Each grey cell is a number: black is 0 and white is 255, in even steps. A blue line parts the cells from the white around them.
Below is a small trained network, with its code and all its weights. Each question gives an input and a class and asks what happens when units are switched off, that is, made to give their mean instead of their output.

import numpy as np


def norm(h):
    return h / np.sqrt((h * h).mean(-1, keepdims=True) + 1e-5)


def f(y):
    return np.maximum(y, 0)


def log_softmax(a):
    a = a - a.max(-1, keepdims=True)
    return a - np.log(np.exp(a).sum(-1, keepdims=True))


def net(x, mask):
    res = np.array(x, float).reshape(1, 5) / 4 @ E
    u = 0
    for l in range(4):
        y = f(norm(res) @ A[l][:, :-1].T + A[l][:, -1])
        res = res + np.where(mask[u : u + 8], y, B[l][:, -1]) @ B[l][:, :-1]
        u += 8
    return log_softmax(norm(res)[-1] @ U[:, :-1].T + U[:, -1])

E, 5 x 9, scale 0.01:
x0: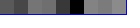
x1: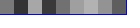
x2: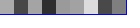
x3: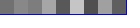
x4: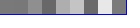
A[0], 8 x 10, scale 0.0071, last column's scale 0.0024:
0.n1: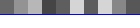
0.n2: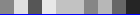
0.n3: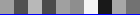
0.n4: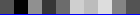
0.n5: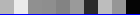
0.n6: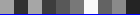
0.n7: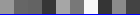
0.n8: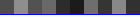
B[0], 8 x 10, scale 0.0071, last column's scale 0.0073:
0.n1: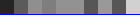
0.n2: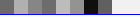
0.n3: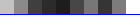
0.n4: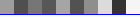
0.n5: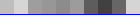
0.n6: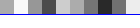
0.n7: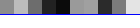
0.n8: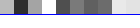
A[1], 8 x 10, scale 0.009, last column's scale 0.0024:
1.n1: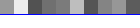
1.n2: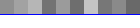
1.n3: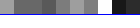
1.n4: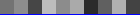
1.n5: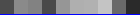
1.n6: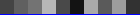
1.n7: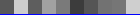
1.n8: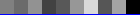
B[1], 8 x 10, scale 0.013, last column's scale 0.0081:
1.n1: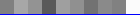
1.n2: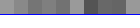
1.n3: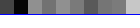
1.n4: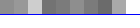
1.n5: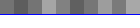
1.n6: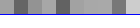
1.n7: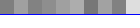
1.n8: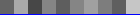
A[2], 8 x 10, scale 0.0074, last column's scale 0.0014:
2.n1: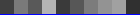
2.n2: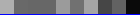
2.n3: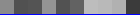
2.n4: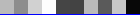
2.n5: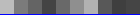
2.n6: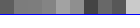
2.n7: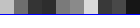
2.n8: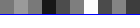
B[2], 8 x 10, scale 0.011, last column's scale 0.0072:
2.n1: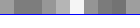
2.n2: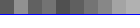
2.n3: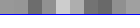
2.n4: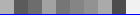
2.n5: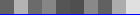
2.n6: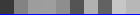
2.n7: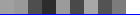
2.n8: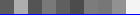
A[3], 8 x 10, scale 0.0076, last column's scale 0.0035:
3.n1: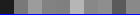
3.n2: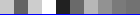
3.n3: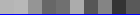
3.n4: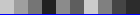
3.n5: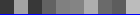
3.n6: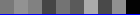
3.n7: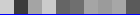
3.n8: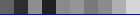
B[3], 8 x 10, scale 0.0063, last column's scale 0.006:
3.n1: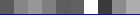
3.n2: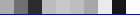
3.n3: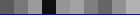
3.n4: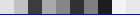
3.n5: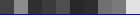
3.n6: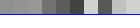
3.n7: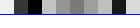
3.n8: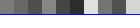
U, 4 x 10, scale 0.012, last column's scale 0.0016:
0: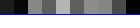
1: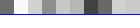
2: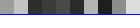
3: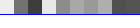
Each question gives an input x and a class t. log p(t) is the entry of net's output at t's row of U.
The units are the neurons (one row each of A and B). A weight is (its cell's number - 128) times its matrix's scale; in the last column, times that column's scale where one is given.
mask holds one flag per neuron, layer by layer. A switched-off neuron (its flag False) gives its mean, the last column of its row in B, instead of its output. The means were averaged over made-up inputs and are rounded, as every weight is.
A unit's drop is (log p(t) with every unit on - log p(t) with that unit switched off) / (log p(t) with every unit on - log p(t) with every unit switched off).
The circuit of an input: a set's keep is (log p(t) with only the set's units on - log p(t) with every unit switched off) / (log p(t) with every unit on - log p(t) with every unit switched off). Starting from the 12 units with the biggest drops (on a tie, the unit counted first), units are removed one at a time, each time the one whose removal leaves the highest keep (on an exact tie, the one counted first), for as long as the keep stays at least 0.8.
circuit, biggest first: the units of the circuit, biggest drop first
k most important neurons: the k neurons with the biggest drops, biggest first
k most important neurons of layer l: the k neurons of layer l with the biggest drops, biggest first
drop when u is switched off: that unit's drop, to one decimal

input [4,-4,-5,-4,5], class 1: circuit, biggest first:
[1.n7]
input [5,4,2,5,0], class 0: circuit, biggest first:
[0.n4 1.n3]
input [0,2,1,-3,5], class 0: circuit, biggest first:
[1.n3 0.n4]
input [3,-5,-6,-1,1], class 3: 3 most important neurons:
[0.n6 0.n8 2.n4]
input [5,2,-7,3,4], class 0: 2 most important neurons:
[0.n2 0.n6]
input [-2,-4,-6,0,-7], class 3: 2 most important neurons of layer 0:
[0.n8 0.n6]
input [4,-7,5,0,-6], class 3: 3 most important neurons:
[0.n8 1.n6 2.n4]
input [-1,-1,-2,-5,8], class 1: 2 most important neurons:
[0.n2 0.n5]
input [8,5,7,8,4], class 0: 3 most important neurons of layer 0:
[0.n4 0.n1 0.n5]
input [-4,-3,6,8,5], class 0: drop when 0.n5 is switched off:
-0.1
